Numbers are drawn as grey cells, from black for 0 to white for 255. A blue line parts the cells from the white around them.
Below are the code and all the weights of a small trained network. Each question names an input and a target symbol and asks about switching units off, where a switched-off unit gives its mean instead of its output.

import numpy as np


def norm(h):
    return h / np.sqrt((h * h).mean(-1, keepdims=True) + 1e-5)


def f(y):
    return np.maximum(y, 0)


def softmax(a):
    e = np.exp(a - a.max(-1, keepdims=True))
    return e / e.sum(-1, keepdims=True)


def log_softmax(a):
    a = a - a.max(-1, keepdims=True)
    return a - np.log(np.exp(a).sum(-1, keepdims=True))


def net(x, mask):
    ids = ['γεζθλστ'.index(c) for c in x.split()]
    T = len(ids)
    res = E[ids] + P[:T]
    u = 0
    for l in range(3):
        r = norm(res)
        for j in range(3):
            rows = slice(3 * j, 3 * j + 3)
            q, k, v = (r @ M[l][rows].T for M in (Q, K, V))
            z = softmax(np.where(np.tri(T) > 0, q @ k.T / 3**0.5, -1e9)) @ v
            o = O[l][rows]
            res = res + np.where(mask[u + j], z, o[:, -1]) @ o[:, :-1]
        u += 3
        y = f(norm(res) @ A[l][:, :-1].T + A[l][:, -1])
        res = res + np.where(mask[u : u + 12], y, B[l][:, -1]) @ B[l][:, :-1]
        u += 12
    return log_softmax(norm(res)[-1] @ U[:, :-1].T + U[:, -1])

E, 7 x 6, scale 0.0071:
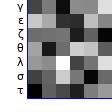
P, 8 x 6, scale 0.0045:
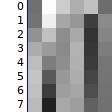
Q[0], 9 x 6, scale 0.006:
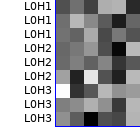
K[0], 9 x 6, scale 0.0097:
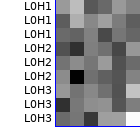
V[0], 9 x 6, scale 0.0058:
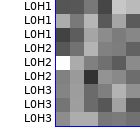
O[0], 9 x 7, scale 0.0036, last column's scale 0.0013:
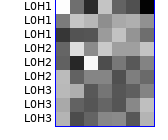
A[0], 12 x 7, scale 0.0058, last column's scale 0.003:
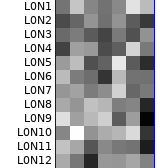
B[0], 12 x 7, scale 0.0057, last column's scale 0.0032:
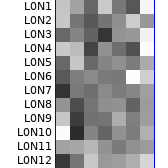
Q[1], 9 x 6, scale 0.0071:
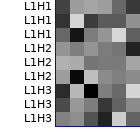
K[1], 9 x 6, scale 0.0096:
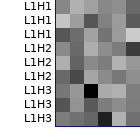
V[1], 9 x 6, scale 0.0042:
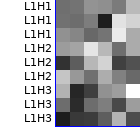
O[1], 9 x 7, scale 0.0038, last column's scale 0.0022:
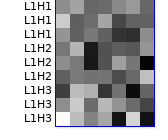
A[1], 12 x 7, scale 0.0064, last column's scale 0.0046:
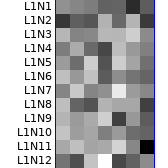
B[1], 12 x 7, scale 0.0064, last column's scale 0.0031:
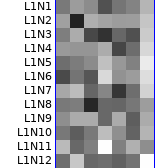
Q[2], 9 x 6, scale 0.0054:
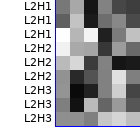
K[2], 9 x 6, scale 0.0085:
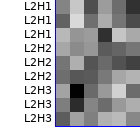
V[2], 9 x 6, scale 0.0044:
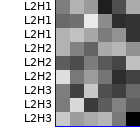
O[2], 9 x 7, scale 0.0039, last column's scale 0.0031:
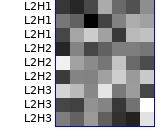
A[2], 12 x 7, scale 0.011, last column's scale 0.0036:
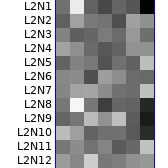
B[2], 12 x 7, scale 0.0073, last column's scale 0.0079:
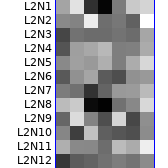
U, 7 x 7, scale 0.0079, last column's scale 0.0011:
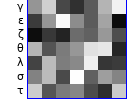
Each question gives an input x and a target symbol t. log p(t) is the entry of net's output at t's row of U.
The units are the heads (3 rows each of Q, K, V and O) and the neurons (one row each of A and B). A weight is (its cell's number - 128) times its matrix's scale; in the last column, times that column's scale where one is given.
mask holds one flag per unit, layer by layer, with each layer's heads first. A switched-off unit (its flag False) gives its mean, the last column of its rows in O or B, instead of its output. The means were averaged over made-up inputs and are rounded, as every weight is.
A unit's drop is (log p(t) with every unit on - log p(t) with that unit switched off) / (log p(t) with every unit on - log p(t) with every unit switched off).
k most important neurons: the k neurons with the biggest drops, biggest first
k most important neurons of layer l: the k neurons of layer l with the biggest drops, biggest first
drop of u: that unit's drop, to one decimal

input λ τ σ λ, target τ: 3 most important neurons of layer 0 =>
(L0N1 L0N4 L0N10)
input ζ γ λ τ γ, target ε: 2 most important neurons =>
(L1N2 L2N8)
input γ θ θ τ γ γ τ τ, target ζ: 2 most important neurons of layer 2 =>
(L2N2 L2N11)
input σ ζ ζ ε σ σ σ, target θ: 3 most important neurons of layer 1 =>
(L1N2 L1N7 L1N4)
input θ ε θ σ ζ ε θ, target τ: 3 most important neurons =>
(L0N6 L0N4 L2N1)
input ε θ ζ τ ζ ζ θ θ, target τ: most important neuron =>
(L2N1)
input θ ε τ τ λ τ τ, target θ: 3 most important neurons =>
(L0N12 L1N2 L1N12)
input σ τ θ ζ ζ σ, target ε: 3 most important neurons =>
(L1N2 L1N12 L2N8)
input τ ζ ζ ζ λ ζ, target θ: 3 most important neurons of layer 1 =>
(L1N12 L1N7 L1N4)
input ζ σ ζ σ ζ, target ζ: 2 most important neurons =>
(L1N12 L1N7)
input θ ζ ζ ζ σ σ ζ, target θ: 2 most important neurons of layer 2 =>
(L2N8 L2N2)
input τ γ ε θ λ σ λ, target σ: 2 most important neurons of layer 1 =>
(L1N7 L1N11)
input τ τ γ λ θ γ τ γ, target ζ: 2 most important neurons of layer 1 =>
(L1N2 L1N12)
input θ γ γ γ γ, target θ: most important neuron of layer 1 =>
(L1N2)
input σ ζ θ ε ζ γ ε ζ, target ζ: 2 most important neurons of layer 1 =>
(L1N12 L1N3)
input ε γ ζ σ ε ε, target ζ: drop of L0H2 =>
0.9
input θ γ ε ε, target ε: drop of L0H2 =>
0.9
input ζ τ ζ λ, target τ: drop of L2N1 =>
0.1
